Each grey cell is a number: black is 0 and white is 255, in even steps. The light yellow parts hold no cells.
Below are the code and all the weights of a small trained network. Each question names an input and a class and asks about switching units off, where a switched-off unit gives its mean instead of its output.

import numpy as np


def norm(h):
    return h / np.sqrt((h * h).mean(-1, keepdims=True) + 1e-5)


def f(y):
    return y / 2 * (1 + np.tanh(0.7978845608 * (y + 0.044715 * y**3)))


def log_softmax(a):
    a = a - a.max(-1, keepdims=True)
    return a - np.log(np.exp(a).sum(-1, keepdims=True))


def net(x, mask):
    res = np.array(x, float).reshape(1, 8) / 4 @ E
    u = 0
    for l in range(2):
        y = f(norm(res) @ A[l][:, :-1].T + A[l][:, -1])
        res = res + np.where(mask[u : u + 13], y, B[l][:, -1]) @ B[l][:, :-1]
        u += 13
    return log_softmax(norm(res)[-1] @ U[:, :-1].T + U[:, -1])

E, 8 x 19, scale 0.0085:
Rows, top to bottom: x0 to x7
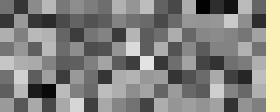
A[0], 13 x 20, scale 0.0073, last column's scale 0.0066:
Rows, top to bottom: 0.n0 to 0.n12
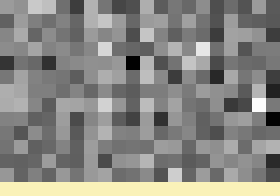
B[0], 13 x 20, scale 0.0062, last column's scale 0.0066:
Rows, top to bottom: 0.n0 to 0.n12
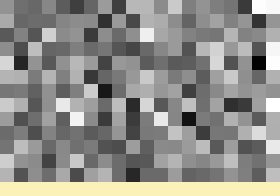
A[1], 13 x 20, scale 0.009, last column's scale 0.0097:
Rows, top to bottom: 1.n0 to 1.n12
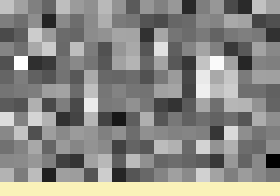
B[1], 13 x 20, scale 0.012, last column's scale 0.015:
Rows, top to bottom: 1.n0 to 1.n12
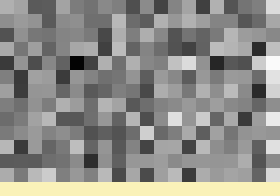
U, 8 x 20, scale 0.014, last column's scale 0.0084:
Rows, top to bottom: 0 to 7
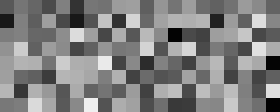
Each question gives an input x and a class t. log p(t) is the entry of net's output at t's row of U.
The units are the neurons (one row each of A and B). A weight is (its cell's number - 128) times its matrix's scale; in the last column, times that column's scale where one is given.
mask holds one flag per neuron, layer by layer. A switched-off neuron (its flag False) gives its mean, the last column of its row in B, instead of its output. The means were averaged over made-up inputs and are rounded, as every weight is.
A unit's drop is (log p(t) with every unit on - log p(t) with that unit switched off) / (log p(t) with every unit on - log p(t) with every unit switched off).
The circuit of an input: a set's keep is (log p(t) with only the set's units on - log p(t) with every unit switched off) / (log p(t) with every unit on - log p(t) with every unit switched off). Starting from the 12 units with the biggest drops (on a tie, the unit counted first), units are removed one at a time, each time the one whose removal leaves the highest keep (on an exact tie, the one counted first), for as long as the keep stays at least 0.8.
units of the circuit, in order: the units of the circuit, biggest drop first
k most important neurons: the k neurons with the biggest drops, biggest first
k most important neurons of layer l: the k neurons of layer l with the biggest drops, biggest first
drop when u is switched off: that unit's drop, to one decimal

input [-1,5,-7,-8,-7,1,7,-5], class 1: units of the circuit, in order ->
1.n4
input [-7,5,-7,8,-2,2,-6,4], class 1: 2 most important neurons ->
1.n4; 0.n3
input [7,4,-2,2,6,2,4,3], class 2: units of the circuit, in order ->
1.n4; 1.n8
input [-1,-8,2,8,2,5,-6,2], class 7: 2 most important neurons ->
1.n3; 1.n10
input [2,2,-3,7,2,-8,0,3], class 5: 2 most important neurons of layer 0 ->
0.n3; 0.n0
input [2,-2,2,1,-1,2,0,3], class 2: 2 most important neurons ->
1.n3; 1.n4
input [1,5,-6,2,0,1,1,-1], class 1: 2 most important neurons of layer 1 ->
1.n4; 1.n0
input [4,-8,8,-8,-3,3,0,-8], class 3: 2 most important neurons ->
1.n0; 0.n7
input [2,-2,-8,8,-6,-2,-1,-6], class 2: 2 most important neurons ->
1.n8; 1.n3
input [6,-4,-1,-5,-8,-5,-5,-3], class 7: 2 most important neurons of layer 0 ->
0.n3; 0.n10
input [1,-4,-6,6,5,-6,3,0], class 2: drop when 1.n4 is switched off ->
0.5
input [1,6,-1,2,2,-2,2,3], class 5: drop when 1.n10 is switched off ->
0.2
